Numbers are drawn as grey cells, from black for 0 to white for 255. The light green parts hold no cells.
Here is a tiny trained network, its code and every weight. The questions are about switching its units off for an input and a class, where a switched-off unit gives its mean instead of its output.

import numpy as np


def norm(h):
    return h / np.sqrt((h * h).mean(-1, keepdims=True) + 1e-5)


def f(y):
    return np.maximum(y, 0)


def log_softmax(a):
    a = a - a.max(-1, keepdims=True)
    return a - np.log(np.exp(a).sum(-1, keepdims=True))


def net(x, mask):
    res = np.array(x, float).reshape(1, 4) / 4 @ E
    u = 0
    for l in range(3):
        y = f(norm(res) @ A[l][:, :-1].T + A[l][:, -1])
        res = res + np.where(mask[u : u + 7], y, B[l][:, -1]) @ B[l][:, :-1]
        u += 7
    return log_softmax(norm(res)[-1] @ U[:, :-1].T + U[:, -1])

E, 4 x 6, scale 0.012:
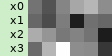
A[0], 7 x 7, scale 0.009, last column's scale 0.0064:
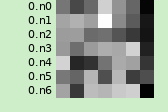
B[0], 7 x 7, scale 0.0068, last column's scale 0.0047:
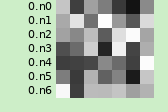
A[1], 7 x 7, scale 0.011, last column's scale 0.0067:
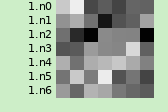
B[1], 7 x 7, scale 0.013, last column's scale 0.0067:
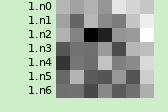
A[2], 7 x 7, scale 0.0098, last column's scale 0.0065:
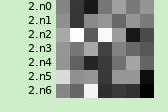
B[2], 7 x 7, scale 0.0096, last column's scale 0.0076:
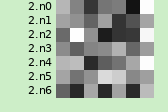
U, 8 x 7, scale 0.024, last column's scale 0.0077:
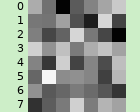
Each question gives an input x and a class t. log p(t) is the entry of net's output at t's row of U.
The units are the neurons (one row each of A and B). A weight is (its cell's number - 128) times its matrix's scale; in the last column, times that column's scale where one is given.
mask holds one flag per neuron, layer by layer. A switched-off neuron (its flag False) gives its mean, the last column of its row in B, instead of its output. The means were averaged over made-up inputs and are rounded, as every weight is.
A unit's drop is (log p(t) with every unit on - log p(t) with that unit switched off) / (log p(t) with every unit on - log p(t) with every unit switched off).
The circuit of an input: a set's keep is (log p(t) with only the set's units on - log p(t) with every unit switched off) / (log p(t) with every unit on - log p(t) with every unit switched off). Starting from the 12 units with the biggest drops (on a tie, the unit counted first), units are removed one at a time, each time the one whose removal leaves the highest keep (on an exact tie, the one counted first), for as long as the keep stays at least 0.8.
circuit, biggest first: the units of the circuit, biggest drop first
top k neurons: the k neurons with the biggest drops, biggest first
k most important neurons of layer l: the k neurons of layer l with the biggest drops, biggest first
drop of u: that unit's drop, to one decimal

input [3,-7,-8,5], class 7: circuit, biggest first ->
(1.n4)
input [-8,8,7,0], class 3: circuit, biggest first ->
(1.n0 1.n1)
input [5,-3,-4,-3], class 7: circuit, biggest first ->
(1.n4 0.n6)
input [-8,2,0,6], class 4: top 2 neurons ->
(2.n6 0.n5)
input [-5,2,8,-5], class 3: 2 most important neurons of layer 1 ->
(1.n0 1.n1)
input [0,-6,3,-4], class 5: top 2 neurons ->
(0.n1 2.n2)
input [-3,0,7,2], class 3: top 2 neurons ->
(1.n0 0.n2)
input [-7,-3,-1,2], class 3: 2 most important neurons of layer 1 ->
(1.n0 1.n4)
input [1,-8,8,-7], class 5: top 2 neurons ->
(2.n2 0.n1)
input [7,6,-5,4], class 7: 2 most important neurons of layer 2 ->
(2.n2 2.n6)
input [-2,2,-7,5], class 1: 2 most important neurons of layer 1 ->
(1.n3 1.n4)
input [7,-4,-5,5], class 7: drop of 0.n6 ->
0.1
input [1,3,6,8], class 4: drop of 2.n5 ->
0.0
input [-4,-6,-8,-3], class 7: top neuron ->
(1.n2)
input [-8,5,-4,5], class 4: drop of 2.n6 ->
0.1
